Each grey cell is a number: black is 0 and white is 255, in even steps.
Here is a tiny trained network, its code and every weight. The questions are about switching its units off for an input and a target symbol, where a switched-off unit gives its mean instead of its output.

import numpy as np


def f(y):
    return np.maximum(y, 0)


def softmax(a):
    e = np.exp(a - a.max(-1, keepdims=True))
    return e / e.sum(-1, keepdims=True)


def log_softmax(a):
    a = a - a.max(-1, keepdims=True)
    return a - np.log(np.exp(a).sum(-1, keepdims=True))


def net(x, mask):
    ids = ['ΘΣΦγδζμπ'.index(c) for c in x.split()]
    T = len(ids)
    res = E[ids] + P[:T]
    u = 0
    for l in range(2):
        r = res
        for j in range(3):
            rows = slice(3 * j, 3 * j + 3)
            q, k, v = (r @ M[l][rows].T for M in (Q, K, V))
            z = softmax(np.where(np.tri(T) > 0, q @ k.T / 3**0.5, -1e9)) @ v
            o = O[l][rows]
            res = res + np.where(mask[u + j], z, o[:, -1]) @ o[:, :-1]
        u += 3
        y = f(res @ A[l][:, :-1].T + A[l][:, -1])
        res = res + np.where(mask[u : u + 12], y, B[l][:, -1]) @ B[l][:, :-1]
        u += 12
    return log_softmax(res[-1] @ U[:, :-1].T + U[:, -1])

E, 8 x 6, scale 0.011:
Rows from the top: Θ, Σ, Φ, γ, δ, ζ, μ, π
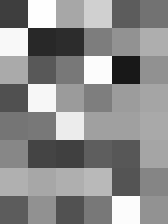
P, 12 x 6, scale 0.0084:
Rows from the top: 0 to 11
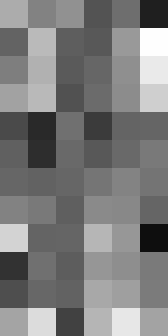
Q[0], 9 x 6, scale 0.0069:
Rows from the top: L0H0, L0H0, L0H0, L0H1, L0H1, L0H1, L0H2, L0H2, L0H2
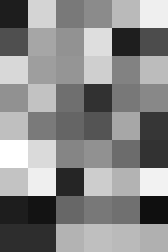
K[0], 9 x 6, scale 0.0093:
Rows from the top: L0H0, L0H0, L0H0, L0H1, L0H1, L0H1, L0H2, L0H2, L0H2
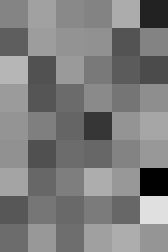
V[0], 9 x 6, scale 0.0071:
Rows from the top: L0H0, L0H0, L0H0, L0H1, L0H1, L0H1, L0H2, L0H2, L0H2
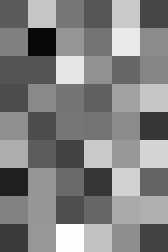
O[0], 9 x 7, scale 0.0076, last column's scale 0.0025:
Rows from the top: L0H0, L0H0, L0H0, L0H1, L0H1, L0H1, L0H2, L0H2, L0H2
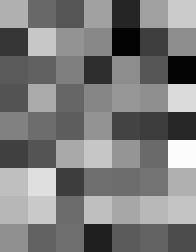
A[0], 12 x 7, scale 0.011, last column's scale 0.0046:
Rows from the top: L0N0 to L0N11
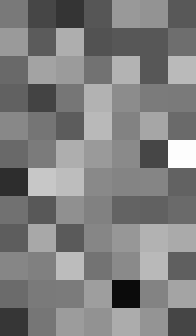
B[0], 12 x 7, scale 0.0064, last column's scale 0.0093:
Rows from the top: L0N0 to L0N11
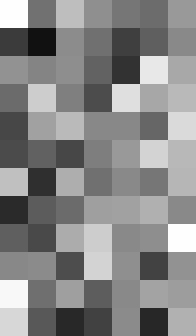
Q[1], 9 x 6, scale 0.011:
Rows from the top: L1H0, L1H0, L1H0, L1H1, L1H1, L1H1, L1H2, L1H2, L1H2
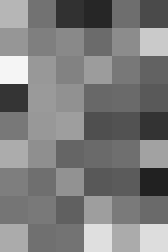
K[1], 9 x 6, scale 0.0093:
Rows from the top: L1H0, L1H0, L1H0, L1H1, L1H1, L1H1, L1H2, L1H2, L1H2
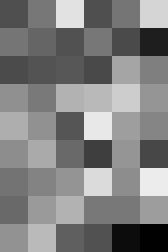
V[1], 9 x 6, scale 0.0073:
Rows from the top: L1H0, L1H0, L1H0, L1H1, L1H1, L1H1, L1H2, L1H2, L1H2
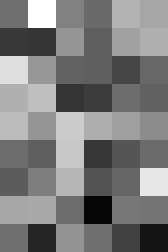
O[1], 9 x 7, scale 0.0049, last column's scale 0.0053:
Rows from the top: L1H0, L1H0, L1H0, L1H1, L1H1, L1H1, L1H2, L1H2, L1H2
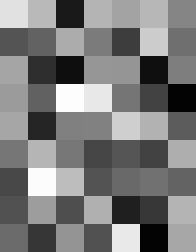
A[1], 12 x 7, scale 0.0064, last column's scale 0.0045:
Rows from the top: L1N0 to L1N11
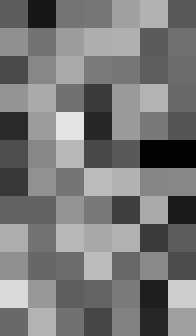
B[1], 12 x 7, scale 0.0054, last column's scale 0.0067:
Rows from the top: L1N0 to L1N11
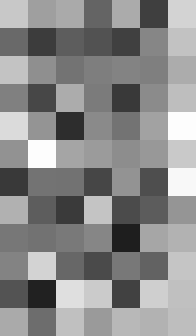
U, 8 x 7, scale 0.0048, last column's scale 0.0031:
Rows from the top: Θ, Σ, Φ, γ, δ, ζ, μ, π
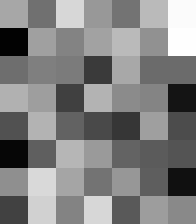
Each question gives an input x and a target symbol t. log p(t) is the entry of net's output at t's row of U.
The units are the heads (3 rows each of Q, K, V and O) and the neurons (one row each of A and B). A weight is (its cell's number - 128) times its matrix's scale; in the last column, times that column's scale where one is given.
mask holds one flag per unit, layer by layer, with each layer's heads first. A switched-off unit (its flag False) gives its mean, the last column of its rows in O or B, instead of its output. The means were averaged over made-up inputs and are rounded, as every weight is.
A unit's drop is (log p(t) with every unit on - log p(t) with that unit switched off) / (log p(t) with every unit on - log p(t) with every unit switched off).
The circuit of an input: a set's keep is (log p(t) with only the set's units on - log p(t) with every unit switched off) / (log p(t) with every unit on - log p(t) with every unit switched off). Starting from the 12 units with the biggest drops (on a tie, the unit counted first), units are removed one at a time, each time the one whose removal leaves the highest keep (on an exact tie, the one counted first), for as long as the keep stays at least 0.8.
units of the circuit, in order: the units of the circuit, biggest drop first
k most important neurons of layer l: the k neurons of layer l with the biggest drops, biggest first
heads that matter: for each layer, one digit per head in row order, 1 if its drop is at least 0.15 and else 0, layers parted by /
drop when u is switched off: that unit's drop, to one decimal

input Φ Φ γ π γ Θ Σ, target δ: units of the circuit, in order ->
[L0H2, L1H1, L0N1, L0H1]
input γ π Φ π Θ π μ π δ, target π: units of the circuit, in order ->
[L1H2, L0H2, L0H1]
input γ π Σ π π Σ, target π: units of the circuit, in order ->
[L0H2, L1H2, L0H1, L0H0]
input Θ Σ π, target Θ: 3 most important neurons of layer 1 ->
[L1N10, L1N6, L1N11]
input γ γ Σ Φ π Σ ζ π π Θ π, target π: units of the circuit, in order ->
[L1H2, L0H2, L0H0]
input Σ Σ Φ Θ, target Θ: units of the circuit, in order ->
[L0N6, L0H2, L1H2]
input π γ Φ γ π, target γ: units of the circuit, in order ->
[L1H0, L0H2, L0H0]
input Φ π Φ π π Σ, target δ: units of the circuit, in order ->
[L0H2, L1H1, L0N1, L1H0]
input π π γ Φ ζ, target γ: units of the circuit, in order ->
[L0H2, L1H0, L0H0]
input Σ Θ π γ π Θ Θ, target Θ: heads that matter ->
001 / 111
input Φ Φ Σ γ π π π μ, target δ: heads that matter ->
111 / 110
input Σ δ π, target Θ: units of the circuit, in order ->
[L0H2, L0N6, L1H2]
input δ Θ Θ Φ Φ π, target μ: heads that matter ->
111 / 111
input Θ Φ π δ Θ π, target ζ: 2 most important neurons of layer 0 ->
[L0N8, L0N0]
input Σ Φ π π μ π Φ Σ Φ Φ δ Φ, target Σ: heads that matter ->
100 / 000
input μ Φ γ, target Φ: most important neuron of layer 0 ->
[L0N11]
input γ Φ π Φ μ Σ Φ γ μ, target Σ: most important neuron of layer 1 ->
[L1N4]
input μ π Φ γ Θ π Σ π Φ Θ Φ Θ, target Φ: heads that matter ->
011 / 001
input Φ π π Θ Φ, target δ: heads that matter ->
111 / 110
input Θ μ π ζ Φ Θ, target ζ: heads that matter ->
111 / 111
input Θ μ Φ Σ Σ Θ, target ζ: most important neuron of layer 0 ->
[L0N8]
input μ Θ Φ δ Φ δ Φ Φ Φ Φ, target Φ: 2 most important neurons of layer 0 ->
[L0N1, L0N3]
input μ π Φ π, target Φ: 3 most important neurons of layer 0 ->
[L0N1, L0N11, L0N3]
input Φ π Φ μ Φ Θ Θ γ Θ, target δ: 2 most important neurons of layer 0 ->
[L0N5, L0N1]
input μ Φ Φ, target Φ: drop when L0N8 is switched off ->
-0.1
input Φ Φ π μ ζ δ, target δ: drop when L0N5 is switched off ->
0.4
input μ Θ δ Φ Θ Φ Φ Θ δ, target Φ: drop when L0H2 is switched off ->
0.4
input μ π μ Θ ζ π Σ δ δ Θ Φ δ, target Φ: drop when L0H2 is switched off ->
0.6
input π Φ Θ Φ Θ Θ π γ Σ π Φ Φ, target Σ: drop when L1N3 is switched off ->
0.0
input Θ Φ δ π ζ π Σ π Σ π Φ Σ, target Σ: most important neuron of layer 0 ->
[L0N3]
